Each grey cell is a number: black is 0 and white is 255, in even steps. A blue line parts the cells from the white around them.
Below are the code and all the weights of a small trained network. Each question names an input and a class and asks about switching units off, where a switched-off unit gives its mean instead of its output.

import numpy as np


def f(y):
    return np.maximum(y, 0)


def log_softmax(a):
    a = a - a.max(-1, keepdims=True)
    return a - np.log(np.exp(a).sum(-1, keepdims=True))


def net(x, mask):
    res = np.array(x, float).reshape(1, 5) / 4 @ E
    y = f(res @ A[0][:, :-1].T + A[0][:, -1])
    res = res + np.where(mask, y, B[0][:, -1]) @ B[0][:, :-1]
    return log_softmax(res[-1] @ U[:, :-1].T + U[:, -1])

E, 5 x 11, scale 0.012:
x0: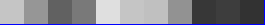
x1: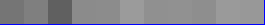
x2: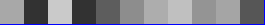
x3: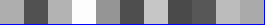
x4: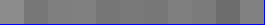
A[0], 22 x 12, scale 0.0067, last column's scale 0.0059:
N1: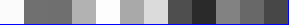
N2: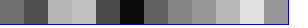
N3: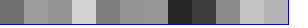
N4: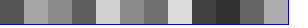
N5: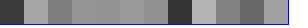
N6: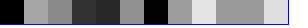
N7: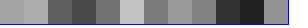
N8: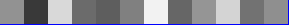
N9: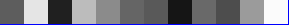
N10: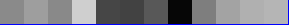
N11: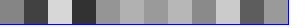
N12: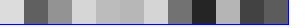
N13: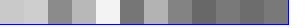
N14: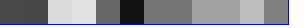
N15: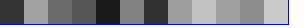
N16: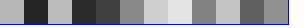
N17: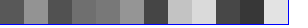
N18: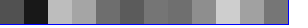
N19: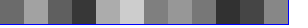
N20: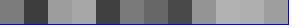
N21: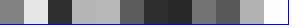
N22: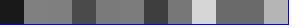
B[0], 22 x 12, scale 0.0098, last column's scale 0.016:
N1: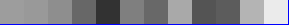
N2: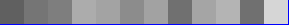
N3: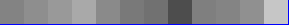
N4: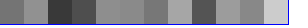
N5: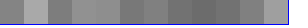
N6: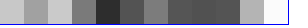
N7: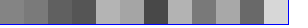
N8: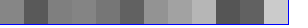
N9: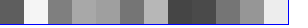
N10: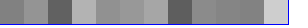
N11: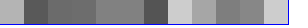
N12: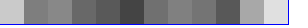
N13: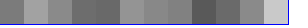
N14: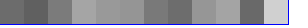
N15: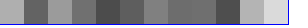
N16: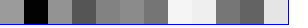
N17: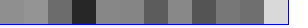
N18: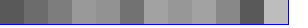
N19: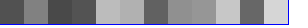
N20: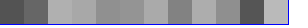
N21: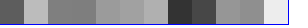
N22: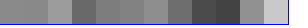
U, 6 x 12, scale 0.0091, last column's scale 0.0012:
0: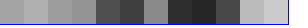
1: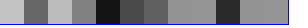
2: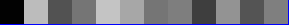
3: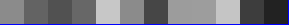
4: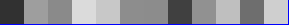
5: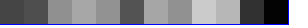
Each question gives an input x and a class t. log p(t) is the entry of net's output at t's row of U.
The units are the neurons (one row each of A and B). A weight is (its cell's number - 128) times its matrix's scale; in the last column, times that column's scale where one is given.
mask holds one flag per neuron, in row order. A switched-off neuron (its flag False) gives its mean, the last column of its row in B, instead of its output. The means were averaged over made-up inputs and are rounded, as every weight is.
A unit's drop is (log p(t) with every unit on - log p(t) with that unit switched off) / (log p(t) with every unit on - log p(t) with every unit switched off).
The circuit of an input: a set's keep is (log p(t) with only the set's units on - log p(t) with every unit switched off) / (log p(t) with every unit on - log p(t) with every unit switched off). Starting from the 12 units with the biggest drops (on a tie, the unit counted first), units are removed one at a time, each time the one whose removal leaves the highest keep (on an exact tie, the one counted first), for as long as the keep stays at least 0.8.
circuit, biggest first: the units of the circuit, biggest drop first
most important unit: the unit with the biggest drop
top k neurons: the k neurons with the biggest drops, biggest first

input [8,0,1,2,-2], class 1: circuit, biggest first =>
N9
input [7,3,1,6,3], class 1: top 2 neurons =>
N9, N21
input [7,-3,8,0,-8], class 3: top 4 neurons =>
N6, N19, N7, N15
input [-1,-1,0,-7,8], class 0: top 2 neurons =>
N6, N16
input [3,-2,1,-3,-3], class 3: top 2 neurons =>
N9, N21
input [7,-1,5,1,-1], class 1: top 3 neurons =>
N1, N12, N2
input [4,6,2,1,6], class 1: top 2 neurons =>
N1, N12
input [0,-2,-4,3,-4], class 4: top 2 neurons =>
N6, N15
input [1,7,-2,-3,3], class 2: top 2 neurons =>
N12, N1
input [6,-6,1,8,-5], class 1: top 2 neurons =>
N9, N21
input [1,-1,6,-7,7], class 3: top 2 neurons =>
N19, N7
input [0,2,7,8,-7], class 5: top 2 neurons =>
N6, N18
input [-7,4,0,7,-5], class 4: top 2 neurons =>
N16, N10
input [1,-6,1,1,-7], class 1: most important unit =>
N19
